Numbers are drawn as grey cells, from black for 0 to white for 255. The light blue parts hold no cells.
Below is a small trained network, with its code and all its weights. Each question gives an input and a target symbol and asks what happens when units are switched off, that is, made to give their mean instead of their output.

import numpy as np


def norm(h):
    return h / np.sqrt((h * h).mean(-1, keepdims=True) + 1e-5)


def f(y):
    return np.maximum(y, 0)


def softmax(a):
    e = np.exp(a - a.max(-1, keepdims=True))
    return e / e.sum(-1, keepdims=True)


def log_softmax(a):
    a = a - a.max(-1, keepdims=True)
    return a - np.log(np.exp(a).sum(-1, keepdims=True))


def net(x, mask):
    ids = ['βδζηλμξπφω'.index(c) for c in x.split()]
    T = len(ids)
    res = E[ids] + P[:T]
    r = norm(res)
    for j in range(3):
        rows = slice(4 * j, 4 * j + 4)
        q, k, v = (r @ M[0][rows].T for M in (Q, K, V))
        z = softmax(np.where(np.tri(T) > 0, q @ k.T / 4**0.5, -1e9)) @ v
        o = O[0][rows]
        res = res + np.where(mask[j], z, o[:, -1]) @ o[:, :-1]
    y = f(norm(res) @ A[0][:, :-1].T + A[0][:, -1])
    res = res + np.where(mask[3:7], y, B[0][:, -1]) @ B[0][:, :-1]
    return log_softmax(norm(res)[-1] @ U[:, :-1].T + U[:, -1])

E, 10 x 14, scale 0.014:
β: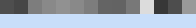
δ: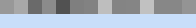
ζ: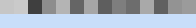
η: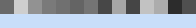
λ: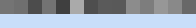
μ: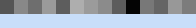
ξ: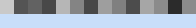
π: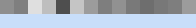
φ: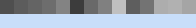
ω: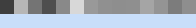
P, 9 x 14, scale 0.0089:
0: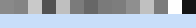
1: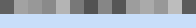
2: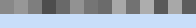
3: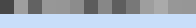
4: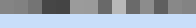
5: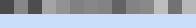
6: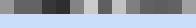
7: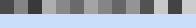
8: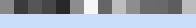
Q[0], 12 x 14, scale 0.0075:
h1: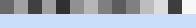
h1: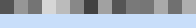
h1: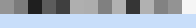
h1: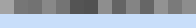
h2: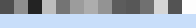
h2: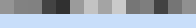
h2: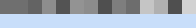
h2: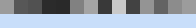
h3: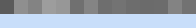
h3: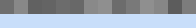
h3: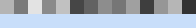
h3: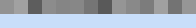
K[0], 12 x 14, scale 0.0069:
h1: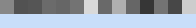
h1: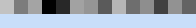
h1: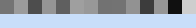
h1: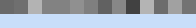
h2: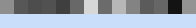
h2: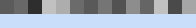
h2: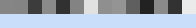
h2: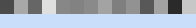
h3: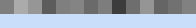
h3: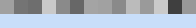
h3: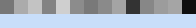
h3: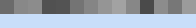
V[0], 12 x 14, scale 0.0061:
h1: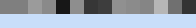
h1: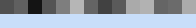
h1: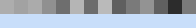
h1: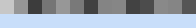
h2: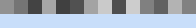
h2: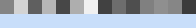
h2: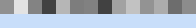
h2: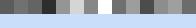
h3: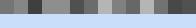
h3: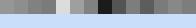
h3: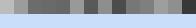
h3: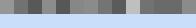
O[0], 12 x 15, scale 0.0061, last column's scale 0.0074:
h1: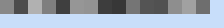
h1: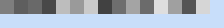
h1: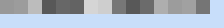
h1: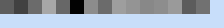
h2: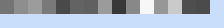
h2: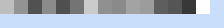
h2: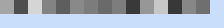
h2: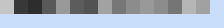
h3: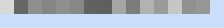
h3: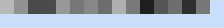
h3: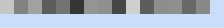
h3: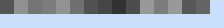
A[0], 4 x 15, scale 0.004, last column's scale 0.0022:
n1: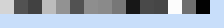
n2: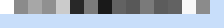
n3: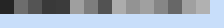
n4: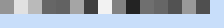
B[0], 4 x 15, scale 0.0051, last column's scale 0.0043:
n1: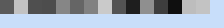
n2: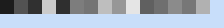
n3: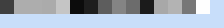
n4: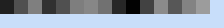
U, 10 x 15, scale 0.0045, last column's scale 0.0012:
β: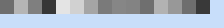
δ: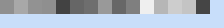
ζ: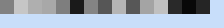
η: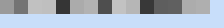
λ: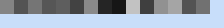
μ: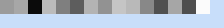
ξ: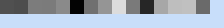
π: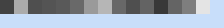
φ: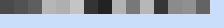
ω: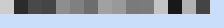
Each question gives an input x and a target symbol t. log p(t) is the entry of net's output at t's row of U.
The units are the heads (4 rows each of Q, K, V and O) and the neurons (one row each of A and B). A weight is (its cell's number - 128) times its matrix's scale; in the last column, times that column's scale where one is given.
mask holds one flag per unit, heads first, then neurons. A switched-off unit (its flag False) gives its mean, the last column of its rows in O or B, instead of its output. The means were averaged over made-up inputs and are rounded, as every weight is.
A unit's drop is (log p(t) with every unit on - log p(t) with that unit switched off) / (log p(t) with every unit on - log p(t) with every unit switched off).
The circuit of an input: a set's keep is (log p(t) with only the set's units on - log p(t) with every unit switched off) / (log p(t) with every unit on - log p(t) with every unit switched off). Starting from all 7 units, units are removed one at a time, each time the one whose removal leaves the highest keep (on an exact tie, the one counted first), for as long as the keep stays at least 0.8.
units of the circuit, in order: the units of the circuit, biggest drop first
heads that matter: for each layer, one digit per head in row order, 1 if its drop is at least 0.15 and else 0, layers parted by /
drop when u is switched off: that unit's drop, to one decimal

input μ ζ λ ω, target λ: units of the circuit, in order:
[h1 h3]
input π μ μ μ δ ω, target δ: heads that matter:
011
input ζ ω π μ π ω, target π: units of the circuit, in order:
[h1 n4]
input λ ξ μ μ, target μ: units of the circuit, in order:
[h2]
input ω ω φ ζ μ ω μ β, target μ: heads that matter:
010
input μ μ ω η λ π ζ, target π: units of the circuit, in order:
[h1 h3]
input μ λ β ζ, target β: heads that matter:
110
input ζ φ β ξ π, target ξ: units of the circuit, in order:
[h2 h1]
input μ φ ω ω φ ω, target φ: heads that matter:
100
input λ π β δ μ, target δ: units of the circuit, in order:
[h2 h3]
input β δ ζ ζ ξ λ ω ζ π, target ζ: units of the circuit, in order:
[h2 h1]
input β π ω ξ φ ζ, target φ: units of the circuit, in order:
[h1 h2]
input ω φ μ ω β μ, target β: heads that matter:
100
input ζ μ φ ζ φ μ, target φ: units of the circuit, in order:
[h1]
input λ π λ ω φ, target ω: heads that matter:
110
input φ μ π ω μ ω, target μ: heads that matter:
010
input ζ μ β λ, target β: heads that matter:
110
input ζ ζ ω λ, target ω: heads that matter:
010
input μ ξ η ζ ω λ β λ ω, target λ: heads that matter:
100
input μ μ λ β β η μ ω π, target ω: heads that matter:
110
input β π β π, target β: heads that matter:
100
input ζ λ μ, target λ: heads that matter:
101
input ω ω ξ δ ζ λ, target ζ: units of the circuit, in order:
[h2]
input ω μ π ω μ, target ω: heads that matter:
010
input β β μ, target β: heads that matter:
110
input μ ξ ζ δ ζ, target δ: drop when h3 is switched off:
0.2
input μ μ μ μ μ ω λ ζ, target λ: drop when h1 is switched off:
0.7
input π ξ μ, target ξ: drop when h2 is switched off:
0.7
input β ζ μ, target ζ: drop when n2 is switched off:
0.0
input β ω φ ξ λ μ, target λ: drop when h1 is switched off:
0.8
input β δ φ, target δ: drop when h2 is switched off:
0.6
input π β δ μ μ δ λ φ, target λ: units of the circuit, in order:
[h1]
